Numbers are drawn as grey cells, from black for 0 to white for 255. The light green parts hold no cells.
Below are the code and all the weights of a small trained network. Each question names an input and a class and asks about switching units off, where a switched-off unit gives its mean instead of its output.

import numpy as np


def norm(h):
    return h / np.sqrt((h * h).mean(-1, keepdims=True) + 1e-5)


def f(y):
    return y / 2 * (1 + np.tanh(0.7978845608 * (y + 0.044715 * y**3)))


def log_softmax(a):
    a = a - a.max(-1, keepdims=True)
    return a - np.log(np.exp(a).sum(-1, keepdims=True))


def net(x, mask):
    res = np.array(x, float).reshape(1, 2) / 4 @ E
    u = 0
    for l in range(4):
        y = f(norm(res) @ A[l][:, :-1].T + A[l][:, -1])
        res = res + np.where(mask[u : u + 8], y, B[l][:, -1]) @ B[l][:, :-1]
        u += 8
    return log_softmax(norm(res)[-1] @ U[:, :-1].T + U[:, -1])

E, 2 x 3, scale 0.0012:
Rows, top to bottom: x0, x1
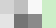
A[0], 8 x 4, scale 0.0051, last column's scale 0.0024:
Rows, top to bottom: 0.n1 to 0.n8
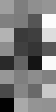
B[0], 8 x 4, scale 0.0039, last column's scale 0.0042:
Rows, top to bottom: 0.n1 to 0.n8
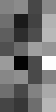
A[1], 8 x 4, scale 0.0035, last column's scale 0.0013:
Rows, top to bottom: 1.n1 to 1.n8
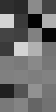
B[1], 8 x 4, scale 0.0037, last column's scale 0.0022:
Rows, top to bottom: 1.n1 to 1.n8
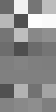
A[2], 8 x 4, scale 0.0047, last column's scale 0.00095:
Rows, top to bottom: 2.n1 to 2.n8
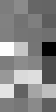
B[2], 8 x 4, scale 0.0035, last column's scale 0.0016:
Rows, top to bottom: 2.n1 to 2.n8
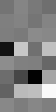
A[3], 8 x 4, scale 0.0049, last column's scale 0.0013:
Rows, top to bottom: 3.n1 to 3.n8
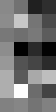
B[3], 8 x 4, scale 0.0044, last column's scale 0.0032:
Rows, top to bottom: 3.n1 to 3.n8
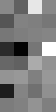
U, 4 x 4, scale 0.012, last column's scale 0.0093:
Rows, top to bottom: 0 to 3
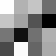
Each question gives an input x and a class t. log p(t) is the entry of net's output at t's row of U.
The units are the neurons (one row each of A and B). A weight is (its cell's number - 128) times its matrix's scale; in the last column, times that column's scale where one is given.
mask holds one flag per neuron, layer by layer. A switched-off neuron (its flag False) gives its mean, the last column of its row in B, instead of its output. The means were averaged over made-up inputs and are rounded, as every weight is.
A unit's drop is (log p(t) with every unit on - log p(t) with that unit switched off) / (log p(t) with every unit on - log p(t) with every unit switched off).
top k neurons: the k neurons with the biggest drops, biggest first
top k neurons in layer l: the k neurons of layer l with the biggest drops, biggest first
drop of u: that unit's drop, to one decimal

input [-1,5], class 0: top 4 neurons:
[1.n2, 0.n5, 0.n8, 3.n4]
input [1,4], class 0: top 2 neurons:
[1.n1, 1.n2]
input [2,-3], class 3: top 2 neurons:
[0.n5, 0.n8]
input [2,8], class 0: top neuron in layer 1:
[1.n1]
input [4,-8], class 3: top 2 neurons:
[0.n5, 3.n4]
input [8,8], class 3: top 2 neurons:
[0.n5, 2.n4]
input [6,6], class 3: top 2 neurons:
[0.n5, 2.n4]
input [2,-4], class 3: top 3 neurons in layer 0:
[0.n5, 0.n3, 0.n2]
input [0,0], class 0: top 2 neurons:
[3.n4, 0.n5]
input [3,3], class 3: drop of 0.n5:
0.8
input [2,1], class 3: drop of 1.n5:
0.0
